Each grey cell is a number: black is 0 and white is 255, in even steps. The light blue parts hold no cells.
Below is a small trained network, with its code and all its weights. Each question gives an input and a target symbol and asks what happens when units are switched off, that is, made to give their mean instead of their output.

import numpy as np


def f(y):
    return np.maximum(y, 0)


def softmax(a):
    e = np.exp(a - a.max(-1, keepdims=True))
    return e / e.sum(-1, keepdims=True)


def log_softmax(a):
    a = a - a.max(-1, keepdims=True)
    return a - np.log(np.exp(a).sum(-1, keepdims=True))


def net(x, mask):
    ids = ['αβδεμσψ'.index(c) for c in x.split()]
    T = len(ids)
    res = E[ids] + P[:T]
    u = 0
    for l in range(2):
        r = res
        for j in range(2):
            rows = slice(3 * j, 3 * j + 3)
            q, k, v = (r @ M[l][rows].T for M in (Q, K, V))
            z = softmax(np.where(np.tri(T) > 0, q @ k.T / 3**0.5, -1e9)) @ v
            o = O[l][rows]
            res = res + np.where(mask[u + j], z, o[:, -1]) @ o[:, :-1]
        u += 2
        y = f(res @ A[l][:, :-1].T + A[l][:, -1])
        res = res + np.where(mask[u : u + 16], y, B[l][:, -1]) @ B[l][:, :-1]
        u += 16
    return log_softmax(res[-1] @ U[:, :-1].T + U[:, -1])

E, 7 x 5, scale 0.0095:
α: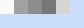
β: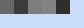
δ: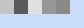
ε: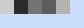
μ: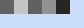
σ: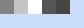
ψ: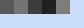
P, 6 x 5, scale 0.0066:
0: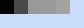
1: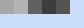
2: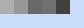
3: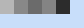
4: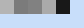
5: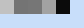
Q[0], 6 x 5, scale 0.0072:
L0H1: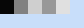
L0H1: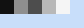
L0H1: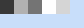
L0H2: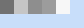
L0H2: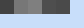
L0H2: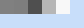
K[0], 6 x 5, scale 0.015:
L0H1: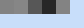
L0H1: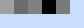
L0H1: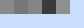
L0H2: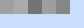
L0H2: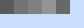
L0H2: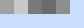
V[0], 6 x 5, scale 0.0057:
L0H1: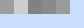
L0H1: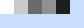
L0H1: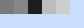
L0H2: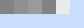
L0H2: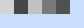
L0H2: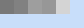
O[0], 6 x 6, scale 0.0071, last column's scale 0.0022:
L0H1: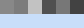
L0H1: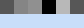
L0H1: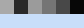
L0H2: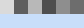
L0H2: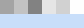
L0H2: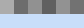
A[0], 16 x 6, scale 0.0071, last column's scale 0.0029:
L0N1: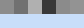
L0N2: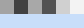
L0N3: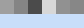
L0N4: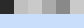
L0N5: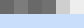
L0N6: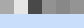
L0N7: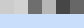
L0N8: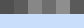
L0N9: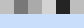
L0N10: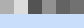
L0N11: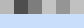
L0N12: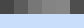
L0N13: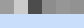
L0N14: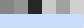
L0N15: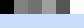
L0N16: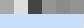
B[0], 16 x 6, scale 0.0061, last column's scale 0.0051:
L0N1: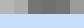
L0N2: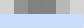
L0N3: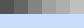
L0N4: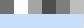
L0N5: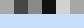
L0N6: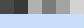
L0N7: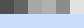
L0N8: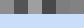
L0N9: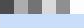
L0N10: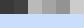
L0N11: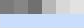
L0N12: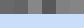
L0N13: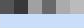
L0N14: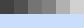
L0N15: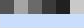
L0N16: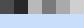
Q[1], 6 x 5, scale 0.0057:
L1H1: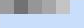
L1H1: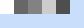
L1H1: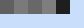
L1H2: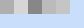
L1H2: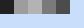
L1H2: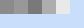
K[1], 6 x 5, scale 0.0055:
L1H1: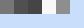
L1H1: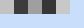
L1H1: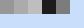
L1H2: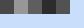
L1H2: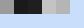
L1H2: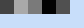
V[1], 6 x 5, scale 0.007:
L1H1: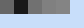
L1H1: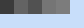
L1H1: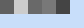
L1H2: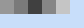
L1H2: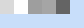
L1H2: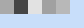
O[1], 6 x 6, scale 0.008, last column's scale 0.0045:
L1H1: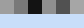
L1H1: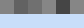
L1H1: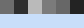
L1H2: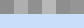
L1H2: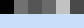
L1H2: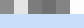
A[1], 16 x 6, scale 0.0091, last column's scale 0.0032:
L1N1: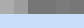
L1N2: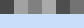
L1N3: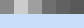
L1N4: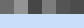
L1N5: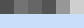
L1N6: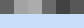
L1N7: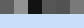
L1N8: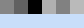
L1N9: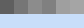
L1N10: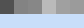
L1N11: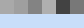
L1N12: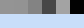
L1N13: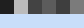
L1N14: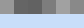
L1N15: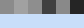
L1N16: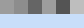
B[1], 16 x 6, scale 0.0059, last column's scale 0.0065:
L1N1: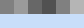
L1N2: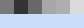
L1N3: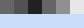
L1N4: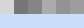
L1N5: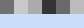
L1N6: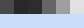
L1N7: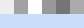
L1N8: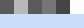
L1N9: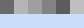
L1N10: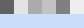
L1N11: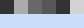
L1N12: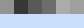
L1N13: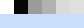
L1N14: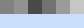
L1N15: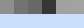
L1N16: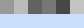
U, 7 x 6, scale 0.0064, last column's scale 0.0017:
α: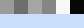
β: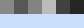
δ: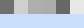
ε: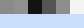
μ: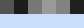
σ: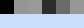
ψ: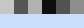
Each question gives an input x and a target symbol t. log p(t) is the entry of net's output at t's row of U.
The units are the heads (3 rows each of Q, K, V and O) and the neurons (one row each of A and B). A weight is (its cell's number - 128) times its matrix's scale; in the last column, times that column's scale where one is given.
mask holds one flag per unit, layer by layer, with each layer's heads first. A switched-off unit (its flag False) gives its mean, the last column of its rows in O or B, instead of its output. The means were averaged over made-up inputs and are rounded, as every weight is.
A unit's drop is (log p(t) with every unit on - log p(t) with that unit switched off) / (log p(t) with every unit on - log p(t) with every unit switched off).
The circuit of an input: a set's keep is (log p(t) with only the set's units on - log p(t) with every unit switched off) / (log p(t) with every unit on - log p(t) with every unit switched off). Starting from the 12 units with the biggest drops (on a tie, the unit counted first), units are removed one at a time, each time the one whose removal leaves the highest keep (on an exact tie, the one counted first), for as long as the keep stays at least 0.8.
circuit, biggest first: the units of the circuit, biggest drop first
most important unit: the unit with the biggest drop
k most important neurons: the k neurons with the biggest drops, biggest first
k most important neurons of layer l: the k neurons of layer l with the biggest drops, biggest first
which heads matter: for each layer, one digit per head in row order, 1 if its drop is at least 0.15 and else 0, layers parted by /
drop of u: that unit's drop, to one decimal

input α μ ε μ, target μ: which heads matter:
00 / 10
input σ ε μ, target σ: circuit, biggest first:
[L1H1; L0H1; L0N4; L0N15]
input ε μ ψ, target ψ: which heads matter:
00 / 00
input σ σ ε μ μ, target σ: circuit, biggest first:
[L1H1; L0H1]
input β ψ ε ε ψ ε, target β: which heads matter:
11 / 01
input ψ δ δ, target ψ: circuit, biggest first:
[L1H2; L0H2; L0N15; L1N10]
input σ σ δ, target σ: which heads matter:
10 / 01
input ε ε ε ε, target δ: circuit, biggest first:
[L1H2; L1N6; L1N13]
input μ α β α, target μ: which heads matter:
01 / 01
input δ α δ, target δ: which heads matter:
00 / 00
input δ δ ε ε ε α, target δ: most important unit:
L1N10
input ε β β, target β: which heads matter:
00 / 10
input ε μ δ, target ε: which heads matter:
10 / 10
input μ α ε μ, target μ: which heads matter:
01 / 10
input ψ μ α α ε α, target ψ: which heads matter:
10 / 01
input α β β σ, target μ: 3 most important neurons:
[L1N13; L1N6; L1N2]
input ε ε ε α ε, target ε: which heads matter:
10 / 10
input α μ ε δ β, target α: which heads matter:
11 / 01
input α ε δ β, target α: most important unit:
L1N13
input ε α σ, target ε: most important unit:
L1N3
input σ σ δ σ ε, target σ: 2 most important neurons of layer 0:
[L0N4; L0N14]
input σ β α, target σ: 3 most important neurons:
[L0N4; L1N5; L1N13]
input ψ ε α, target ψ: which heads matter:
11 / 01
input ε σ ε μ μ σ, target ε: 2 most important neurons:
[L1N3; L1N6]
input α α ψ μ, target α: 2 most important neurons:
[L1N13; L0N2]
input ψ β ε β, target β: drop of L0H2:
0.2
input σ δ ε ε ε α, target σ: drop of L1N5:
0.2
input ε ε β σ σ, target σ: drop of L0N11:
0.1
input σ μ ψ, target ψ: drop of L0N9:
0.1
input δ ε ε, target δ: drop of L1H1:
0.0
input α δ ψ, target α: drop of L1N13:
0.5
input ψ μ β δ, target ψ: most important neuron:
[L1N10]
